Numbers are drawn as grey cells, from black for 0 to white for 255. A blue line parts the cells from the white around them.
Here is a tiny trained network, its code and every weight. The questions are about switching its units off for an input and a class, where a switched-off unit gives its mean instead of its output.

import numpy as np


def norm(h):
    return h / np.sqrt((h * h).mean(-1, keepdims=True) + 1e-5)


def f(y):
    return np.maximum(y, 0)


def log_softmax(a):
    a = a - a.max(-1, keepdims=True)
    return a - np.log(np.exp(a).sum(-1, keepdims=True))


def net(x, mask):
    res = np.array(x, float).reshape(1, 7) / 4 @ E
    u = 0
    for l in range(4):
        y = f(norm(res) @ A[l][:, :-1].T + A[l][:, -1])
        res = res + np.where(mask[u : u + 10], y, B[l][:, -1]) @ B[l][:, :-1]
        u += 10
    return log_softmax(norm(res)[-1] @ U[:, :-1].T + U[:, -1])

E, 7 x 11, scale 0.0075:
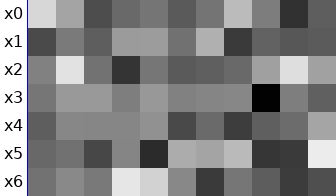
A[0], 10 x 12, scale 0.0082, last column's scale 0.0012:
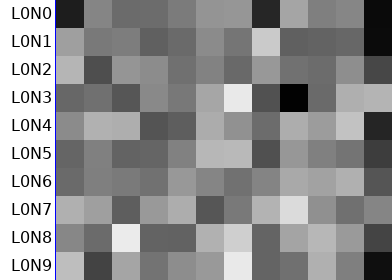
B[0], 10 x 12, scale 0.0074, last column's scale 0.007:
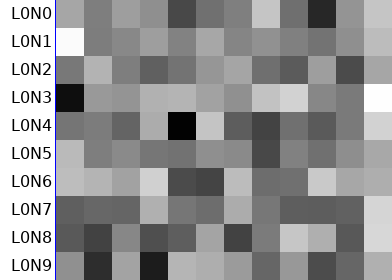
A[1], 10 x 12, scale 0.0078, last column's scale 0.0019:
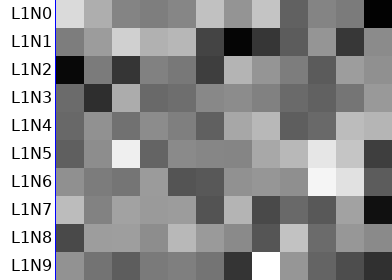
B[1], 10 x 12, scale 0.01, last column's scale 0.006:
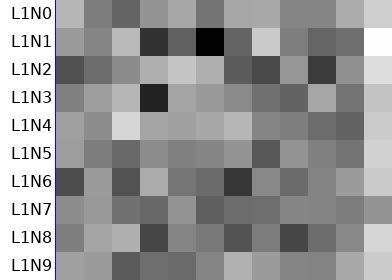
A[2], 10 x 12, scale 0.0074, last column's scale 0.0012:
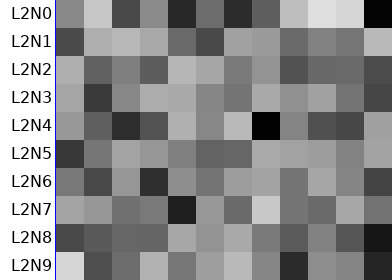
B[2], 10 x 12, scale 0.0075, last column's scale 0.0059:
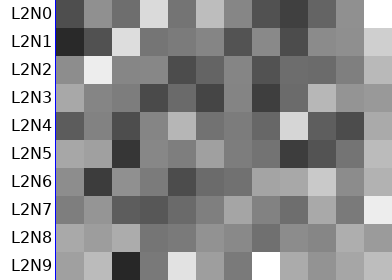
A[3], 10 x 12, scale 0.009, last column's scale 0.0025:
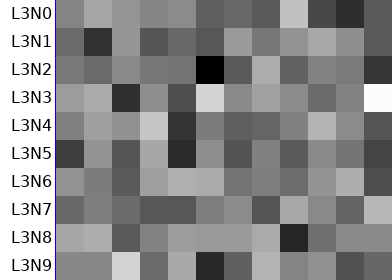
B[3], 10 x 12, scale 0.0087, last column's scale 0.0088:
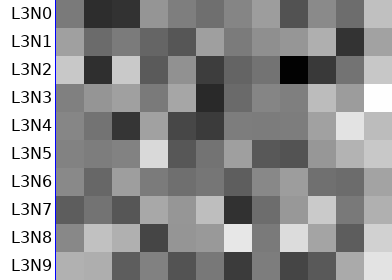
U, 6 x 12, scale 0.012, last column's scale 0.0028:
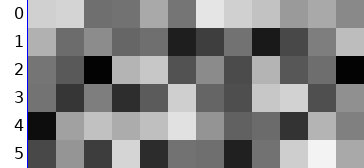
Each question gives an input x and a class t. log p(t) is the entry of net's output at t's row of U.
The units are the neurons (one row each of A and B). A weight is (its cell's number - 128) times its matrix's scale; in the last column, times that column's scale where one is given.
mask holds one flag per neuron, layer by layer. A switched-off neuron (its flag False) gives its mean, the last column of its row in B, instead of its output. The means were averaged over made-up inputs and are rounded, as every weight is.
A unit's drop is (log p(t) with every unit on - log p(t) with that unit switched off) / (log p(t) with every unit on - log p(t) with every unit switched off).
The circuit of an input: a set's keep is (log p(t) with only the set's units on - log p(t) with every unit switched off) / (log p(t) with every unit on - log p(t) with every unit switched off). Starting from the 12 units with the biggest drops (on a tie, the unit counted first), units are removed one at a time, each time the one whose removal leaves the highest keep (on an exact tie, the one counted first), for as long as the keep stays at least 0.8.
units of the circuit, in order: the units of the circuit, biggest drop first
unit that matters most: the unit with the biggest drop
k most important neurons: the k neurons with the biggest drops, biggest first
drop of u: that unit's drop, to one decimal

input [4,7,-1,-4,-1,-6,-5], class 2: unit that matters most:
L2N4
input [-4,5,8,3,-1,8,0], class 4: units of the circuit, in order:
L0N3; L1N2
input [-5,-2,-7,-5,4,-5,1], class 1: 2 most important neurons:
L1N1; L3N9
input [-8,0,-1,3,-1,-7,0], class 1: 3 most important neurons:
L1N1; L3N9; L3N2
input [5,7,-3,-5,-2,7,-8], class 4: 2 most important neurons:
L0N3; L1N2
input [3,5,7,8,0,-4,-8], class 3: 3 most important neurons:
L0N9; L0N6; L1N6
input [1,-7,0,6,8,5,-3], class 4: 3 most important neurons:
L0N3; L1N4; L1N2
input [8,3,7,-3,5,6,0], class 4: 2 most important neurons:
L1N2; L1N4
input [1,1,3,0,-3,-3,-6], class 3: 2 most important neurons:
L0N9; L0N8
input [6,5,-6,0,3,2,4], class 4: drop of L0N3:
0.3
